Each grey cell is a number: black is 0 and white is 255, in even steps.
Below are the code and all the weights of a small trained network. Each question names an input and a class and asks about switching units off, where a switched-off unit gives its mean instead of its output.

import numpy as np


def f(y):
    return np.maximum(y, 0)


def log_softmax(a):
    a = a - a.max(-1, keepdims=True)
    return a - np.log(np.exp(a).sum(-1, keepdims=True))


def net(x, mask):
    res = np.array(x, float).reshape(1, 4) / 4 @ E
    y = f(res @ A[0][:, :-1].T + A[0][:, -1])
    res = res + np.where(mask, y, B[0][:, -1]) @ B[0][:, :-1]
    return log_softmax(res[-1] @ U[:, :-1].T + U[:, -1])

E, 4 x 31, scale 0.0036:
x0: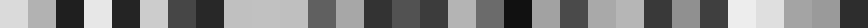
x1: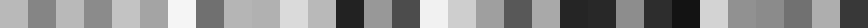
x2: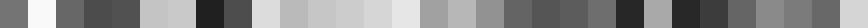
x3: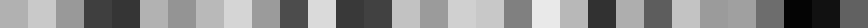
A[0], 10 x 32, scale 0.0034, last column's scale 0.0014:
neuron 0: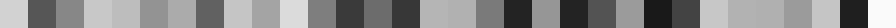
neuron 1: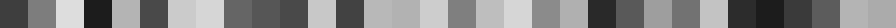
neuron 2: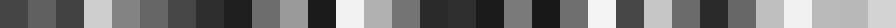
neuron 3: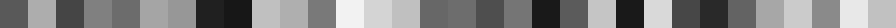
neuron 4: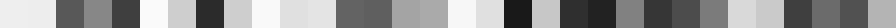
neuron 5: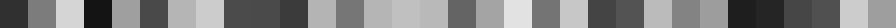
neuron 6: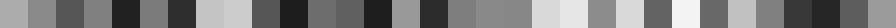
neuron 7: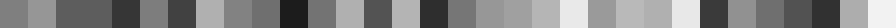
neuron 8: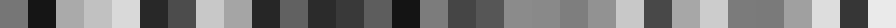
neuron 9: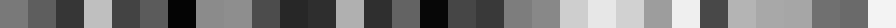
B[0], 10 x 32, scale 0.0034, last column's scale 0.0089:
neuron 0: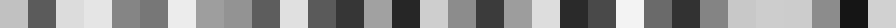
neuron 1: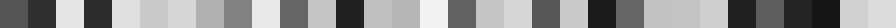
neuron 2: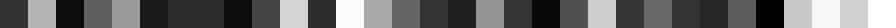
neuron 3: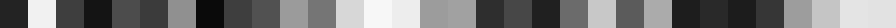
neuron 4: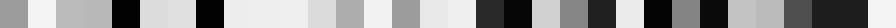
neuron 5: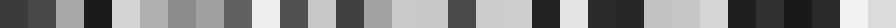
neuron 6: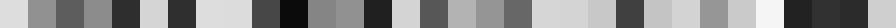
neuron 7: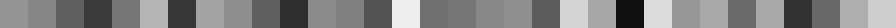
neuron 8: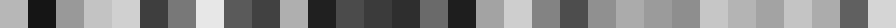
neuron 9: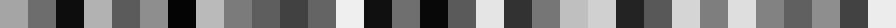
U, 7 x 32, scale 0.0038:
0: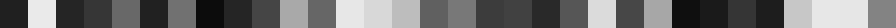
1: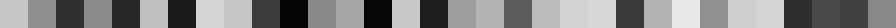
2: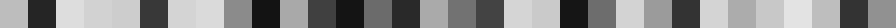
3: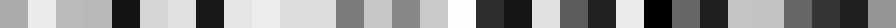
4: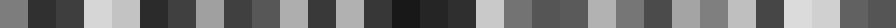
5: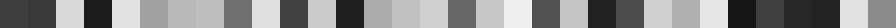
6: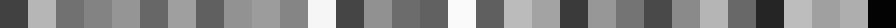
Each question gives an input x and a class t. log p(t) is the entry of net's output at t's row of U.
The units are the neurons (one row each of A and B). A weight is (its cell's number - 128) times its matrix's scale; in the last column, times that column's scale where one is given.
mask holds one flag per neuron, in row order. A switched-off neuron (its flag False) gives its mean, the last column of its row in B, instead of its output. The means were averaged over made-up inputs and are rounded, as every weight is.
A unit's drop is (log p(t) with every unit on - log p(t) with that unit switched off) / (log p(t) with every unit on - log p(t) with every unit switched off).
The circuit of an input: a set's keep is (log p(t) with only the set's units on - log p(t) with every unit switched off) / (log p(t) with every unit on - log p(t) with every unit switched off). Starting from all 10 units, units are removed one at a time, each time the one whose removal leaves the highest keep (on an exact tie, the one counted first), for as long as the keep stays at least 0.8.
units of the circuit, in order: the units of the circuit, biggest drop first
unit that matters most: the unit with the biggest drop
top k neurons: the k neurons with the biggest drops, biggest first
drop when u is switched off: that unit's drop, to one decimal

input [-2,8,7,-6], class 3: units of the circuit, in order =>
(neuron 4)
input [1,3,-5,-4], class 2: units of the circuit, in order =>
(neuron 0; neuron 8)
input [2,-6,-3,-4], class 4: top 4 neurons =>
(neuron 9; neuron 2; neuron 8; neuron 4)
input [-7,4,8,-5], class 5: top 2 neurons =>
(neuron 1; neuron 5)
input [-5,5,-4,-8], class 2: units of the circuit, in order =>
(neuron 8; neuron 9)
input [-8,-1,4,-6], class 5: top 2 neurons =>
(neuron 5; neuron 1)
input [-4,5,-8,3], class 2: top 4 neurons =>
(neuron 8; neuron 0; neuron 7; neuron 3)
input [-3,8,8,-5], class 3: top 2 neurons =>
(neuron 4; neuron 2)
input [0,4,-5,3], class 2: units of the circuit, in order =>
(neuron 8; neuron 0)
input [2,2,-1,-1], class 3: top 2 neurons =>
(neuron 2; neuron 8)
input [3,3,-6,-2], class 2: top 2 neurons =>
(neuron 0; neuron 2)
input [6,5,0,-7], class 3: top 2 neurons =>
(neuron 0; neuron 4)
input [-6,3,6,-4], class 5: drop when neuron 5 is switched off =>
0.5
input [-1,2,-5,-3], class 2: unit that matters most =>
neuron 2
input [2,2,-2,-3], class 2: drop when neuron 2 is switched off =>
0.1
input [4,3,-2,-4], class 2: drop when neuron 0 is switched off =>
0.3
